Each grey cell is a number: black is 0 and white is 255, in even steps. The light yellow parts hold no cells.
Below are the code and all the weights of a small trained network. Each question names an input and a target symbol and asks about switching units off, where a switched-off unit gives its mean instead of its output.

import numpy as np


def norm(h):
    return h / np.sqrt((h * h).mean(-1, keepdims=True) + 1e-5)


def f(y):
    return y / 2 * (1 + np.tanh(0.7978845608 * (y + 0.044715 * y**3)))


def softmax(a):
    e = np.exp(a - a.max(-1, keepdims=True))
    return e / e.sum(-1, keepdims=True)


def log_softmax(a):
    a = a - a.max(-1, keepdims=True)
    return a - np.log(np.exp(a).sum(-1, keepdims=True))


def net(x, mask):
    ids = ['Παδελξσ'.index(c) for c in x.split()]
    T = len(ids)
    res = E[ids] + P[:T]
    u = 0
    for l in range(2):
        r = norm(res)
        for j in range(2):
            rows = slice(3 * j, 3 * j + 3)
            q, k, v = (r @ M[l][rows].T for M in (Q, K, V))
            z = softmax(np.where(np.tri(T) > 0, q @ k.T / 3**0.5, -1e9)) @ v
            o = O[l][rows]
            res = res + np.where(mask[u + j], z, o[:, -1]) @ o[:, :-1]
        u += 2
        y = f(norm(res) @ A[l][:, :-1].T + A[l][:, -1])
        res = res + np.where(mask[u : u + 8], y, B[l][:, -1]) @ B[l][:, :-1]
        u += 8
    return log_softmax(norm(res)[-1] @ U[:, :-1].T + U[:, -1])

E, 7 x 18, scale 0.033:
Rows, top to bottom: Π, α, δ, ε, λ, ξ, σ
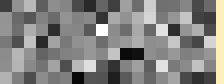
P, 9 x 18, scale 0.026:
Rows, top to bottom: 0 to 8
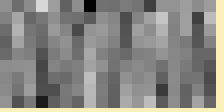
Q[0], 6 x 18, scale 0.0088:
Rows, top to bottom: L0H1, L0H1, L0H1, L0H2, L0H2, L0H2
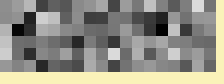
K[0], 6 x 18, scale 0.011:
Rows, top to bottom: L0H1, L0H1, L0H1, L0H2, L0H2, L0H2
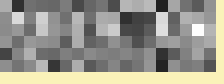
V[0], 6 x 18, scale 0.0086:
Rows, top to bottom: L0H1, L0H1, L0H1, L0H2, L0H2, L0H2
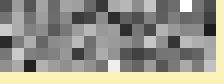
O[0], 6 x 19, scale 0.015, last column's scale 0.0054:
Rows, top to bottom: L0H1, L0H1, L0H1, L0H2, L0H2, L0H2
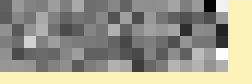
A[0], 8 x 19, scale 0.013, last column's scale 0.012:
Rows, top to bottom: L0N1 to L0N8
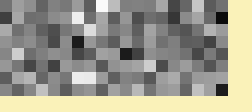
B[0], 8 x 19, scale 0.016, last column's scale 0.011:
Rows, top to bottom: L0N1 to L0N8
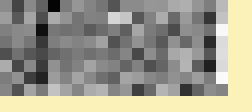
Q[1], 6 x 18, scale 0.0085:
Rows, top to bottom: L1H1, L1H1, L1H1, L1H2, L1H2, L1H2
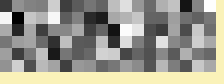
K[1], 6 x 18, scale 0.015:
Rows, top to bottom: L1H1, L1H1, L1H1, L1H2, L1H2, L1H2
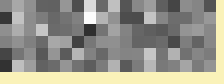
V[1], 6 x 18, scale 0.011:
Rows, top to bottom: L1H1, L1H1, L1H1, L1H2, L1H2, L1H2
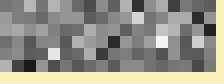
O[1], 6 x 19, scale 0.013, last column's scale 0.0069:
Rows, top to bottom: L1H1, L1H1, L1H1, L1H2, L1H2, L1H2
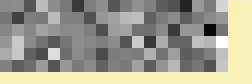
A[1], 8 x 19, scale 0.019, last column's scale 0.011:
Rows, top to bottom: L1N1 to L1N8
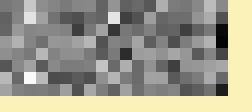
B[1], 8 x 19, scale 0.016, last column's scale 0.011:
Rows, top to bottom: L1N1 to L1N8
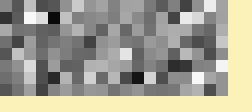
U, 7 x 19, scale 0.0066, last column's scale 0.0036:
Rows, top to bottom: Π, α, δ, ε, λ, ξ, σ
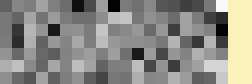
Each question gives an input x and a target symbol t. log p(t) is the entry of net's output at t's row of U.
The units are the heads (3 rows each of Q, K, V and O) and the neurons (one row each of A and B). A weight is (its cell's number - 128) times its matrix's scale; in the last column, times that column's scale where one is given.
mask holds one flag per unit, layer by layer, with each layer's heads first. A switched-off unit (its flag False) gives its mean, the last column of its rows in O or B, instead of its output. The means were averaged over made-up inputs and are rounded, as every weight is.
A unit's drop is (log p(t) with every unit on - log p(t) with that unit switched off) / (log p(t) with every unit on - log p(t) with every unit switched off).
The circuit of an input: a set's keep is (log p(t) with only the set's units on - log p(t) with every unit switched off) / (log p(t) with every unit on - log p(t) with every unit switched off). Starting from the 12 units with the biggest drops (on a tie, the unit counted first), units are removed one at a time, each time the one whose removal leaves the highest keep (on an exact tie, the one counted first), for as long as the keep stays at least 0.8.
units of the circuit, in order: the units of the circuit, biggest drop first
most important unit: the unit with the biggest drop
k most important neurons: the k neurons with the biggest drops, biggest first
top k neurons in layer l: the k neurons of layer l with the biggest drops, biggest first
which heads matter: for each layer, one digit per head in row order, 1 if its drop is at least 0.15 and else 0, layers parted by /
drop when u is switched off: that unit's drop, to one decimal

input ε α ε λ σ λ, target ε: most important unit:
L1H1
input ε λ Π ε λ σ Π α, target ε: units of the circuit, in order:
[L1H1, L0H1]
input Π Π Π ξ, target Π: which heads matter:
00 / 10
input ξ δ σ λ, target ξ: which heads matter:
01 / 01
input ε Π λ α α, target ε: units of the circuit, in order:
[L1H1, L0N5]
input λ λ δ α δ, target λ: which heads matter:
01 / 11
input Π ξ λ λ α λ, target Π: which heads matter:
00 / 10
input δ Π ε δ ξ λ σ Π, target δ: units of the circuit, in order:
[L1H2, L0N5]
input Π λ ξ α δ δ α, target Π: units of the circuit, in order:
[L1H1, L0H2]
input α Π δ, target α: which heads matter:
10 / 10
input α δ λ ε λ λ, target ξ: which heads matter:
10 / 00
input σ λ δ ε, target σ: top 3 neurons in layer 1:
[L1N6, L1N4, L1N1]
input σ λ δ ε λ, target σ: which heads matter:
01 / 01
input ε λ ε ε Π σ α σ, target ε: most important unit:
L1H1
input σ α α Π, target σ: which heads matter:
01 / 01
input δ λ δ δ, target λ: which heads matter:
10 / 00
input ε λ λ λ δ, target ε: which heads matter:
10 / 10
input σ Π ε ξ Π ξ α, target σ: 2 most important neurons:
[L1N6, L0N2]
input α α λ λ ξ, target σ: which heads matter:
10 / 00
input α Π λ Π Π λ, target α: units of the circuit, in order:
[L0N2, L0H1]
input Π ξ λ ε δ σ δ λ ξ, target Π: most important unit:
L0H1
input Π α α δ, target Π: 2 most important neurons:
[L0N2, L0N1]
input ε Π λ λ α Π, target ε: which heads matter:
00 / 10
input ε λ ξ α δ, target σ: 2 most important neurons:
[L1N6, L0N1]
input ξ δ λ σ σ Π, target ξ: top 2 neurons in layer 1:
[L1N4, L1N3]
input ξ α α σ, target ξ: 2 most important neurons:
[L1N3, L0N4]
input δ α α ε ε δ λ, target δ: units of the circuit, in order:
[L1H2]
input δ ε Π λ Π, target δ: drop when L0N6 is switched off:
0.1
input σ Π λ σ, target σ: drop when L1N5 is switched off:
0.0
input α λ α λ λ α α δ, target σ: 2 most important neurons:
[L0N1, L1N6]
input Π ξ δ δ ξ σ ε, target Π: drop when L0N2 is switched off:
0.1
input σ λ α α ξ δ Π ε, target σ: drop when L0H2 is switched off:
0.3
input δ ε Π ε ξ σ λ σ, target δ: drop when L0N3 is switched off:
0.2
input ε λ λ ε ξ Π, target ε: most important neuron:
[L0N3]
